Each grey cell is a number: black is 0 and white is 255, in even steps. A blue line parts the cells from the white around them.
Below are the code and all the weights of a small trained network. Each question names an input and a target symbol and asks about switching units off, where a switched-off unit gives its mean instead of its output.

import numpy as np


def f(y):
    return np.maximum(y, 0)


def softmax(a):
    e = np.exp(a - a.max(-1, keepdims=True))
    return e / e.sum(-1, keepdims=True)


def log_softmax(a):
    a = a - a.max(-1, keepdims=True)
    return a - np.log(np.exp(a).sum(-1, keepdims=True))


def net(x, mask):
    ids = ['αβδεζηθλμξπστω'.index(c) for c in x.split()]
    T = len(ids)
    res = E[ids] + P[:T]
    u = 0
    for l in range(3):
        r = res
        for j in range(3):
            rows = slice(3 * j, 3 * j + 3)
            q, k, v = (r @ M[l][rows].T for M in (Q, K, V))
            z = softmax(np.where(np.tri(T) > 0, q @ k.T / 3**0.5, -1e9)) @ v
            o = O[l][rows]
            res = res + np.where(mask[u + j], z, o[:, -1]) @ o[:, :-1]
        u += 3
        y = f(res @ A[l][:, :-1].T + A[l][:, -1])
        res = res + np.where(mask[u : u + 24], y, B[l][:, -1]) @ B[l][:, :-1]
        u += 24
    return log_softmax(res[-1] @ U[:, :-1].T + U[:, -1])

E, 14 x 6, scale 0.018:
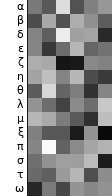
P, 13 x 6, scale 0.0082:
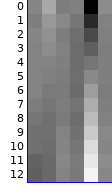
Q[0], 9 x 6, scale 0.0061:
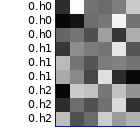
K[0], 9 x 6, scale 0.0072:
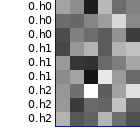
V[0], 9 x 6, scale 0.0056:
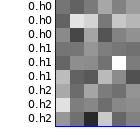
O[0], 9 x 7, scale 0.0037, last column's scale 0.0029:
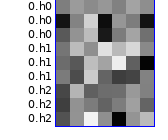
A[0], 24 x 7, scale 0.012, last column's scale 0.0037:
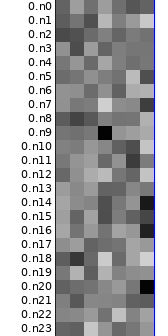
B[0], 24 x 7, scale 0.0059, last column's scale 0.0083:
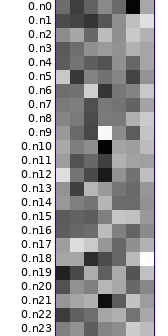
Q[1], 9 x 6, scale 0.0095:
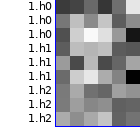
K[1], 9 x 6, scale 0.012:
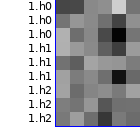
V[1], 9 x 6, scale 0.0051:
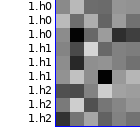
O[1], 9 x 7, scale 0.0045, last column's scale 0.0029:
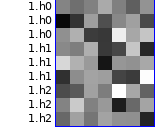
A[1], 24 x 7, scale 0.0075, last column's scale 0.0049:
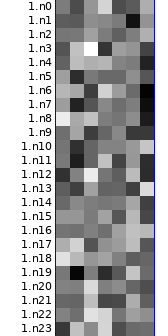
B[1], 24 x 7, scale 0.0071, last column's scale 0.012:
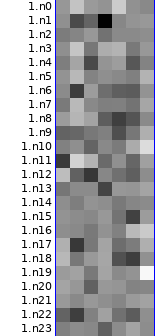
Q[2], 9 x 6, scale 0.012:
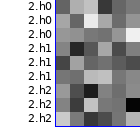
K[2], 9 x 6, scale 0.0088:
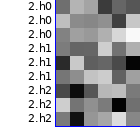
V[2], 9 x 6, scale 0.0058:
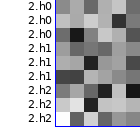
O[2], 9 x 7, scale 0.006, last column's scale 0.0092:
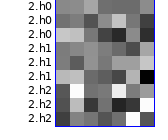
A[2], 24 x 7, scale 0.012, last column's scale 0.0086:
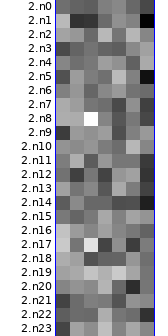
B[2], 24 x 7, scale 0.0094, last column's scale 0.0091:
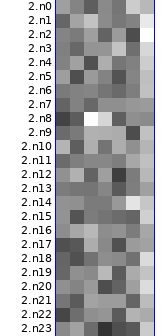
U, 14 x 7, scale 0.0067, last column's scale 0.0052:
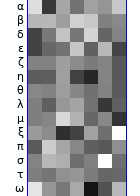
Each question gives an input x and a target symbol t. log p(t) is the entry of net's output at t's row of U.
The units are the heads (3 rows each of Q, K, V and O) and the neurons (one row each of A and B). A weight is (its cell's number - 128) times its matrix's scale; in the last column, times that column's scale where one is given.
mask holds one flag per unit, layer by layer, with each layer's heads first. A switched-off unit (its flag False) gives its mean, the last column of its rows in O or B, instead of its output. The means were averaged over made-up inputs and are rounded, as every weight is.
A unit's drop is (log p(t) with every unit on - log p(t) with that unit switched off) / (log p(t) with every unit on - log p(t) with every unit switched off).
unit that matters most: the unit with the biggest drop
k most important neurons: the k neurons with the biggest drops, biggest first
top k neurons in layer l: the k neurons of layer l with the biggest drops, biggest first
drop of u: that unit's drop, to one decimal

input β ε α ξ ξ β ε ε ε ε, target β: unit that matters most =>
0.n19
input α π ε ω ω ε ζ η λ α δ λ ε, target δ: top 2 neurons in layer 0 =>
(0.n11 0.n12)
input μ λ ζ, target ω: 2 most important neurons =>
(0.n9 1.n18)
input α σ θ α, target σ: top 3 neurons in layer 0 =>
(0.n18 0.n1 0.n11)
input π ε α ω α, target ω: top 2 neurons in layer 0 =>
(0.n1 0.n9)
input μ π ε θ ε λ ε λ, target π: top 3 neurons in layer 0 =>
(0.n19 0.n18 0.n17)
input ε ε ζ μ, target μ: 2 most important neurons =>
(2.n8 0.n17)
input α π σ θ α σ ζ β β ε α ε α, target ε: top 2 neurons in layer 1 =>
(1.n19 1.n16)
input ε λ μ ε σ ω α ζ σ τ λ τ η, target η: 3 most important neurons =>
(2.n17 1.n1 0.n12)
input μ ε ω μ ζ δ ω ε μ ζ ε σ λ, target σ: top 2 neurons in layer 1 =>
(1.n1 1.n19)
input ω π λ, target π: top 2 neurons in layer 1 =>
(1.n11 1.n0)
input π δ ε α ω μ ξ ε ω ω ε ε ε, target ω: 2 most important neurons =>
(0.n1 0.n19)
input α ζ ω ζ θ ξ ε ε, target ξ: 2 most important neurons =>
(0.n15 0.n9)
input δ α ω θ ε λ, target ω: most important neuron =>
(0.n1)
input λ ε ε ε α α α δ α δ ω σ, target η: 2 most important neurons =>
(2.n17 1.n1)
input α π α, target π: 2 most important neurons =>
(0.n19 0.n1)
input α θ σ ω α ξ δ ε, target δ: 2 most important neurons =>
(0.n22 2.n9)
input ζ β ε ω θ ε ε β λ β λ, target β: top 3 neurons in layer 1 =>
(1.n9 1.n17 1.n19)
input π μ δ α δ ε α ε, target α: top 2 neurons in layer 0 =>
(0.n9 0.n18)
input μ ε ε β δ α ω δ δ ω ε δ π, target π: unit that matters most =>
0.n17
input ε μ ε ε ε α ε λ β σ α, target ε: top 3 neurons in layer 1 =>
(1.n19 1.n22 1.n21)
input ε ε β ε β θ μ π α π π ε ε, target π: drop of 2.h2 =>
0.3
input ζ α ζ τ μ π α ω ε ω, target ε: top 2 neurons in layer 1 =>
(1.n10 1.n16)
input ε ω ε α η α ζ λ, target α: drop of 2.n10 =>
0.3
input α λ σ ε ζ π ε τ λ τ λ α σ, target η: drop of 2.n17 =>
0.3
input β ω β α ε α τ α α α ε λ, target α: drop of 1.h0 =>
0.0
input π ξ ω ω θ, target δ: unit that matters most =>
0.n18
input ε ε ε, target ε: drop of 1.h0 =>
0.1
